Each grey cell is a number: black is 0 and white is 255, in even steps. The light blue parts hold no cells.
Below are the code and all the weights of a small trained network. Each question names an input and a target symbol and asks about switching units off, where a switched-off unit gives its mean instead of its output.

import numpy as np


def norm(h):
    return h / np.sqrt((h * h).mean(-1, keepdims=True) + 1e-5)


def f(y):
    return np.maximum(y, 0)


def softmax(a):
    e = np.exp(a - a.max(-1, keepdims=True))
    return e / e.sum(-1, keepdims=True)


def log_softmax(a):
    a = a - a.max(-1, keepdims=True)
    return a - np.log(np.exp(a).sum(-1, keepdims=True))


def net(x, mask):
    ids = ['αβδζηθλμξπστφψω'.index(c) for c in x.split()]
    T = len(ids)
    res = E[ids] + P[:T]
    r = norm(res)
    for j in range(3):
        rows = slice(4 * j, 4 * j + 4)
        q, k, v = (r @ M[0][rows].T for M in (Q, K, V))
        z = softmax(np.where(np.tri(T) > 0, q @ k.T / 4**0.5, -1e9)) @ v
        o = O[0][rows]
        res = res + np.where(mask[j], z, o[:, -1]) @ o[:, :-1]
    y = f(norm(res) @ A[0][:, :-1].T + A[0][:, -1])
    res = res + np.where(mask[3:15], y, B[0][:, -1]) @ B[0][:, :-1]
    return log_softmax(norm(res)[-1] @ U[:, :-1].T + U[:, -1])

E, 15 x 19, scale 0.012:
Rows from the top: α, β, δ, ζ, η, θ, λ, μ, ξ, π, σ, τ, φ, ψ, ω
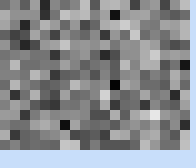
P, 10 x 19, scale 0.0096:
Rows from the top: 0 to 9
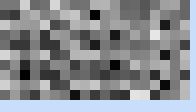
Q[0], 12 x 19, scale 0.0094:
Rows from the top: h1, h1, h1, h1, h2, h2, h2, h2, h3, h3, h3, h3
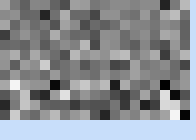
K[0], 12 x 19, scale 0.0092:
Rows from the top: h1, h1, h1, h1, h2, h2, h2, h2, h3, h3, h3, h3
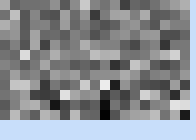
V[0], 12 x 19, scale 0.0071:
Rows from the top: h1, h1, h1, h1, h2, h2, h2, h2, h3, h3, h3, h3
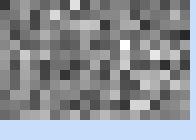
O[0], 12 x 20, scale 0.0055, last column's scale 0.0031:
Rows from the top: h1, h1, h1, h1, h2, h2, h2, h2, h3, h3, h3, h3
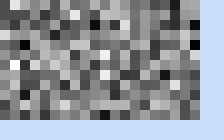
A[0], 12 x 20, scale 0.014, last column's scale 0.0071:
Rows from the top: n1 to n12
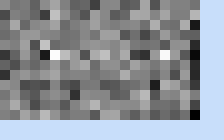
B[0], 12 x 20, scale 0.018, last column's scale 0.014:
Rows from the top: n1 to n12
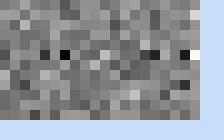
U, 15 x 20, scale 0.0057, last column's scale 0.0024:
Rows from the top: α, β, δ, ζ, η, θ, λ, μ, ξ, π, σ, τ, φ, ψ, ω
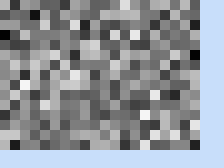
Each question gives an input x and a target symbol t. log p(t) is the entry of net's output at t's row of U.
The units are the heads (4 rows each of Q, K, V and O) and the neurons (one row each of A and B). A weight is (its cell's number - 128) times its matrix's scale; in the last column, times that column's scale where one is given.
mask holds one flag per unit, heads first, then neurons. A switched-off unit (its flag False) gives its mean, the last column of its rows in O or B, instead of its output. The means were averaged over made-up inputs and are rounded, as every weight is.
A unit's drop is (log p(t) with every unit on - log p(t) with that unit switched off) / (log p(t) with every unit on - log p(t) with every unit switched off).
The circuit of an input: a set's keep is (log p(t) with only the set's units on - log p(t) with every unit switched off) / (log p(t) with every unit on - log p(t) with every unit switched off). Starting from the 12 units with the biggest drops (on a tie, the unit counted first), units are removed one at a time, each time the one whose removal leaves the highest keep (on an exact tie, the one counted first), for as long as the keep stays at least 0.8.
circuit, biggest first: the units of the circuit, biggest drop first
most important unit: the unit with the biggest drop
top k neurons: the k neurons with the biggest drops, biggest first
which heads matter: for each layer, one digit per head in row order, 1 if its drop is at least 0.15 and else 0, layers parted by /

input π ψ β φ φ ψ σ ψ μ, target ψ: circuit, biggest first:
[n6 h1 n2]
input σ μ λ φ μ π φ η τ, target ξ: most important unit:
n3
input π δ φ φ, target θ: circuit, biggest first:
[h1 n6]
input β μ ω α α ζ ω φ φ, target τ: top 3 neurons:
[n5 n6 n2]
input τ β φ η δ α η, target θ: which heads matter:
010
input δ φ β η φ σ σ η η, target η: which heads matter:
101
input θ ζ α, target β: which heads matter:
011
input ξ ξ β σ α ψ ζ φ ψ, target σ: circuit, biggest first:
[h1 n8 n6]
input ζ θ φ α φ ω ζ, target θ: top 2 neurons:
[n2 n6]
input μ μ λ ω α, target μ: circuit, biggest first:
[n6 h2]
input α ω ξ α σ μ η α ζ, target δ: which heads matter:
101
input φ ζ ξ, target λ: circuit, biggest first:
[h1 n6 n11]
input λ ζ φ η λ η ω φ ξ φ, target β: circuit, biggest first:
[h2 n12 n6 h3]
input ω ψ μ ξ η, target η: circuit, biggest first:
[n6 h2 n7]
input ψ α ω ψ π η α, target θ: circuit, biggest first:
[n6 h3]
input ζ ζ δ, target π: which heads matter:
111
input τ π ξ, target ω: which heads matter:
010
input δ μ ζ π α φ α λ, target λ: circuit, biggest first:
[n6 h3 h1 n2]
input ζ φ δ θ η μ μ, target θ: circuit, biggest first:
[n6]
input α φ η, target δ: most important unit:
h3
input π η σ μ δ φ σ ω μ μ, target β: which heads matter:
010
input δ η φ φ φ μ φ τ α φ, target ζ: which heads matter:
110
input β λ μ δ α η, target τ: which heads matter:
001
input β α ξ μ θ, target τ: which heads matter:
101
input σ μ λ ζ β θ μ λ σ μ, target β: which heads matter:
110
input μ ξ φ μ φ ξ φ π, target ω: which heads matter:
111
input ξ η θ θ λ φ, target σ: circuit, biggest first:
[h1 n8 n6]
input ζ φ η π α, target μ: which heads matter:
010
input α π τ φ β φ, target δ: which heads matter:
101
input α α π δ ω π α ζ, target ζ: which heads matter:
011
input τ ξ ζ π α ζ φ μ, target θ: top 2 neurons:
[n6 n4]
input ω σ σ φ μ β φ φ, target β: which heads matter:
011
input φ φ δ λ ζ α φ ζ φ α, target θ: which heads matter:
100
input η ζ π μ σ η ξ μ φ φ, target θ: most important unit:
h2
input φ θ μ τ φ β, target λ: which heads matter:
100
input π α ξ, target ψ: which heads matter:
101
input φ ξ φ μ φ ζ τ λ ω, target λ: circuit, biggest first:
[h1 n6]
